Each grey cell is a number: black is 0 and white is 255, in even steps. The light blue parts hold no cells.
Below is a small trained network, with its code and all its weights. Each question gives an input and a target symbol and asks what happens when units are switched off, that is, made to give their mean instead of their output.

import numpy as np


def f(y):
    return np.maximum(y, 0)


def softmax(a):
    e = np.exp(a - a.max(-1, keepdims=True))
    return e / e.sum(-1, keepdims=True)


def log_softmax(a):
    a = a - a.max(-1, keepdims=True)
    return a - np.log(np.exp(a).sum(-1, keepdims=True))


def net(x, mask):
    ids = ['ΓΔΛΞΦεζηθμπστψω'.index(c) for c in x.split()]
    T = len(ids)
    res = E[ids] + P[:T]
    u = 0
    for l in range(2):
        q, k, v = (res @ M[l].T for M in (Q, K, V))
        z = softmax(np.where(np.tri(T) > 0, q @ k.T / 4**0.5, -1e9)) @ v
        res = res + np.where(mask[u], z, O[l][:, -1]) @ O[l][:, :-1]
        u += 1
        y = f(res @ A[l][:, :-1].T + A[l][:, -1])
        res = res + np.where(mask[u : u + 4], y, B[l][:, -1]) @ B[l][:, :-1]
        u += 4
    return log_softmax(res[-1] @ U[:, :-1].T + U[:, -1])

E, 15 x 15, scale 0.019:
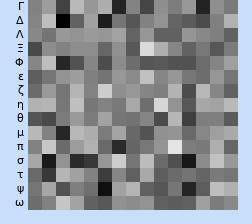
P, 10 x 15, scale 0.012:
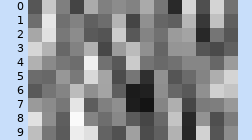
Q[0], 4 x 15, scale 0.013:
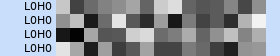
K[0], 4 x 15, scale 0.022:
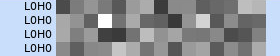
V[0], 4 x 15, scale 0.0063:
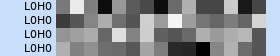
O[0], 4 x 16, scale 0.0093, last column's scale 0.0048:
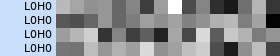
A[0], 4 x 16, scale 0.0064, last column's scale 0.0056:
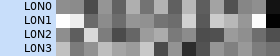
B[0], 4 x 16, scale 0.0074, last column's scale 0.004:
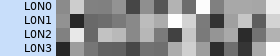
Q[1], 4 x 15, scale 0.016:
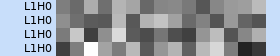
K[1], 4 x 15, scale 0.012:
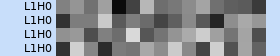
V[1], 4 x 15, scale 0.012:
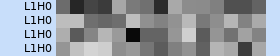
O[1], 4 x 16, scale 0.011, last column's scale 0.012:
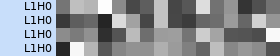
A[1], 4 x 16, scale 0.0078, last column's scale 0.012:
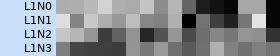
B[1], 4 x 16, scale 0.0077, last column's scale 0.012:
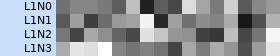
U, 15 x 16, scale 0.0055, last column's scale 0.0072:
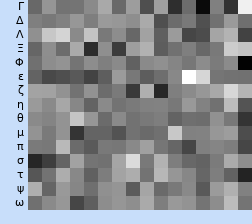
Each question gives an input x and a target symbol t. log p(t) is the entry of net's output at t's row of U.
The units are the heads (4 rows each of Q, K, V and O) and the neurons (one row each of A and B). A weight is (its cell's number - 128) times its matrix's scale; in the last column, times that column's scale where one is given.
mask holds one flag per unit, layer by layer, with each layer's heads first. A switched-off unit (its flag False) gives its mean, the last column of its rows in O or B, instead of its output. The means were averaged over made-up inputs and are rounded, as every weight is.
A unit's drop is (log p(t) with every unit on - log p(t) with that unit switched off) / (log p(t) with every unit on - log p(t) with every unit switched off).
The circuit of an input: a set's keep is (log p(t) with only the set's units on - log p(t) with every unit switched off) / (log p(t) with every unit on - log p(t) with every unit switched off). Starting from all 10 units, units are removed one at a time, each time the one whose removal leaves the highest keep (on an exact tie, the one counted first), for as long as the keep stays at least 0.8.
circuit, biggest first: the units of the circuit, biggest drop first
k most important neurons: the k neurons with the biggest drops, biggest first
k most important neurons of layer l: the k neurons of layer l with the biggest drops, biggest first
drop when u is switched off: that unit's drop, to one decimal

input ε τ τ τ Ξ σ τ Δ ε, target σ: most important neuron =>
(L0N1)
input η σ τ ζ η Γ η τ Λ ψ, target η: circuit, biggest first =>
(L1N3 L1H0 L0N1)
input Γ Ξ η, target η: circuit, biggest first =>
(L1N3 L1H0 L0N1)
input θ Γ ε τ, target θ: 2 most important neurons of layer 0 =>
(L0N0 L0N3)
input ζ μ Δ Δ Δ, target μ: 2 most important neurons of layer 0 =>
(L0N1 L0N3)
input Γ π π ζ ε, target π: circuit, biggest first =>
(L0H0 L1N2)
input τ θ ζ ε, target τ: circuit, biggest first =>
(L1H0 L0H0)
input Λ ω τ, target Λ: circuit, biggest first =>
(L0H0 L1H0)
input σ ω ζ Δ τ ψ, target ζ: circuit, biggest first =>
(L1H0 L0H0)
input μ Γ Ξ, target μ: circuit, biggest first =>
(L1H0 L0H0 L0N1)
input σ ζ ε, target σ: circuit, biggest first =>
(L1H0 L0H0)
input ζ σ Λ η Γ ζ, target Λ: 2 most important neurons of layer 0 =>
(L0N3 L0N1)
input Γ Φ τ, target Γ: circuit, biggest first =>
(L0H0 L0N0)
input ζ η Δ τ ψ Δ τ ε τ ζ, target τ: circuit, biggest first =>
(L1H0)
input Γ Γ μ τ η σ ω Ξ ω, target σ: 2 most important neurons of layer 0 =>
(L0N1 L0N2)
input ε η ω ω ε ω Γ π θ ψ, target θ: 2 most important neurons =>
(L0N0 L0N2)
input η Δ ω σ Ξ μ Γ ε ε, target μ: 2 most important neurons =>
(L0N1 L1N2)
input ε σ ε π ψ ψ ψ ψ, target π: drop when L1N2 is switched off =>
0.8
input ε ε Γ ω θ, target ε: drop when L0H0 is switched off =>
1.1
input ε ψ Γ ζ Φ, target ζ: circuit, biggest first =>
(L1H0)
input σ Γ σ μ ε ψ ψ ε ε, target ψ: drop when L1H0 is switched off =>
0.9
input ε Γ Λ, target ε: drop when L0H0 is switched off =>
1.6
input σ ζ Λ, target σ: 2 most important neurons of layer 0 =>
(L0N3 L0N2)
